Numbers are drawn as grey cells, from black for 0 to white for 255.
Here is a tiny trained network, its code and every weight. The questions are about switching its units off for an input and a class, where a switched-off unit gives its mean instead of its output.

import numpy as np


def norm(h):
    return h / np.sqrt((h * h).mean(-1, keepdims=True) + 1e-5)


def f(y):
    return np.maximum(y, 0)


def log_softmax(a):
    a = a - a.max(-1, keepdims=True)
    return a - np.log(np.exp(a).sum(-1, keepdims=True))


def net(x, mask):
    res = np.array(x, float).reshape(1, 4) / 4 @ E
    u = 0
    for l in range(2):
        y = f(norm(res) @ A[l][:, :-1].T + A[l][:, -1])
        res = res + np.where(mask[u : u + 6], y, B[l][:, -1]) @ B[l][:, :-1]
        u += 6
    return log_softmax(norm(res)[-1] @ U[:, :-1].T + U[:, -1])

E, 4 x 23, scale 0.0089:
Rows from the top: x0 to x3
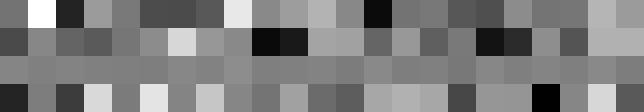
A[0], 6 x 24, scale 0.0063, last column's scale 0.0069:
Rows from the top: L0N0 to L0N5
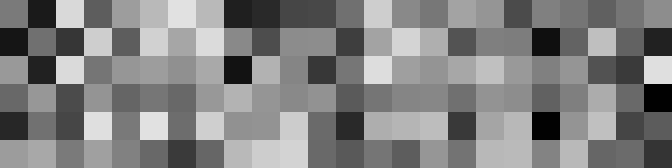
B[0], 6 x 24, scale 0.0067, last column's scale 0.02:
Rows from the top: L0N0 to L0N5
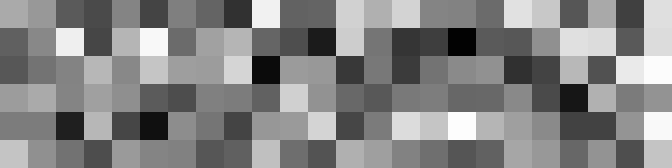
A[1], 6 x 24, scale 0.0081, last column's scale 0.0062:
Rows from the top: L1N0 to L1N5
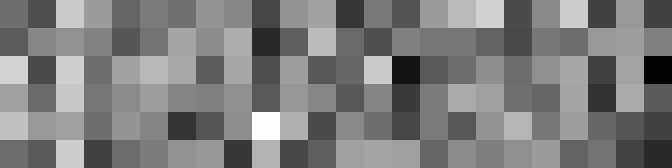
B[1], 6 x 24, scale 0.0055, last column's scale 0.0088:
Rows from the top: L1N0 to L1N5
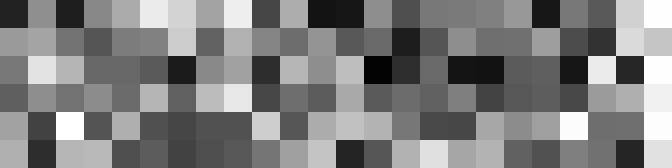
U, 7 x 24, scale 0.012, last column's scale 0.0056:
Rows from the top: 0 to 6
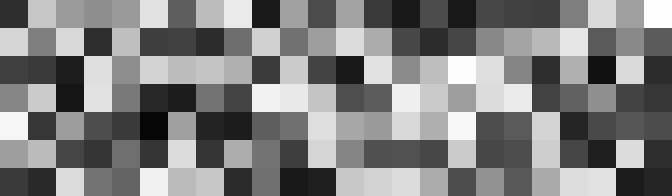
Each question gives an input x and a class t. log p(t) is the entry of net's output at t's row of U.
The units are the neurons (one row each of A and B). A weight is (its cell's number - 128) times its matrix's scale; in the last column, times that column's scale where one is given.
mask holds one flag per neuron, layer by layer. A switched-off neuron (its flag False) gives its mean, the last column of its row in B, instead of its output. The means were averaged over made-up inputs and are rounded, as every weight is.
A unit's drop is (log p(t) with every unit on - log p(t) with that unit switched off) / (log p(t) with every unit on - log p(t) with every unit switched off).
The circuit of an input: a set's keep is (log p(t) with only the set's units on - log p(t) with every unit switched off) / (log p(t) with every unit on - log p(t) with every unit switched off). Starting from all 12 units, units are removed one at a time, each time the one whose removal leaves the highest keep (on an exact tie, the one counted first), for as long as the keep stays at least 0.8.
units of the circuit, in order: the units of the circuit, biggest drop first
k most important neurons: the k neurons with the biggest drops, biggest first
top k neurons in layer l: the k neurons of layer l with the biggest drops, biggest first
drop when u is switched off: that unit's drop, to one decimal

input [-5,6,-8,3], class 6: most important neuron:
[L0N0]
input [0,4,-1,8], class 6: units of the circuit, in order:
[L0N1; L0N2; L0N4]
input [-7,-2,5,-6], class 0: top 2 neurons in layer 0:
[L0N2; L0N4]
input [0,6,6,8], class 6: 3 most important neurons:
[L0N1; L0N2; L1N2]
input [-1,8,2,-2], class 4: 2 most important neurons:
[L0N2; L0N1]
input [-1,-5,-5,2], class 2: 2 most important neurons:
[L0N4; L0N2]
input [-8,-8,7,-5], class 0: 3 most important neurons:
[L0N2; L1N2; L0N4]
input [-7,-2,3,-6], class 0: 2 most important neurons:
[L0N2; L0N4]
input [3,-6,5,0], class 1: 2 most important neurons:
[L0N5; L1N4]
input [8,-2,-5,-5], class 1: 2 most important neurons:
[L0N4; L0N2]
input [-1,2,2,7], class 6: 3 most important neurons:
[L0N1; L0N2; L0N4]
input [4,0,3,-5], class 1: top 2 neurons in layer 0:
[L0N2; L0N4]
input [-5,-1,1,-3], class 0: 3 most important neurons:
[L0N2; L0N4; L1N2]
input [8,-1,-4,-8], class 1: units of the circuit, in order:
[L0N2]
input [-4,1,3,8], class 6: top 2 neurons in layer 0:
[L0N1; L0N0]
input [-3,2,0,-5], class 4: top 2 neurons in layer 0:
[L0N0; L0N1]
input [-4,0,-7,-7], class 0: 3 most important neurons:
[L0N2; L0N4; L0N5]
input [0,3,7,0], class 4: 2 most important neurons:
[L0N2; L1N5]
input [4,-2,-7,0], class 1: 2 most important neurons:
[L0N4; L1N4]
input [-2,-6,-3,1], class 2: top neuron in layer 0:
[L0N1]
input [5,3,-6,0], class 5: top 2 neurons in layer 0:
[L0N1; L0N2]
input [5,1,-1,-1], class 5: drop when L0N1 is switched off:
1.2
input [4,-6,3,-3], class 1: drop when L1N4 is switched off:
0.0
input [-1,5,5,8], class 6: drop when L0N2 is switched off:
0.4
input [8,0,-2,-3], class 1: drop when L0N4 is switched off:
1.4
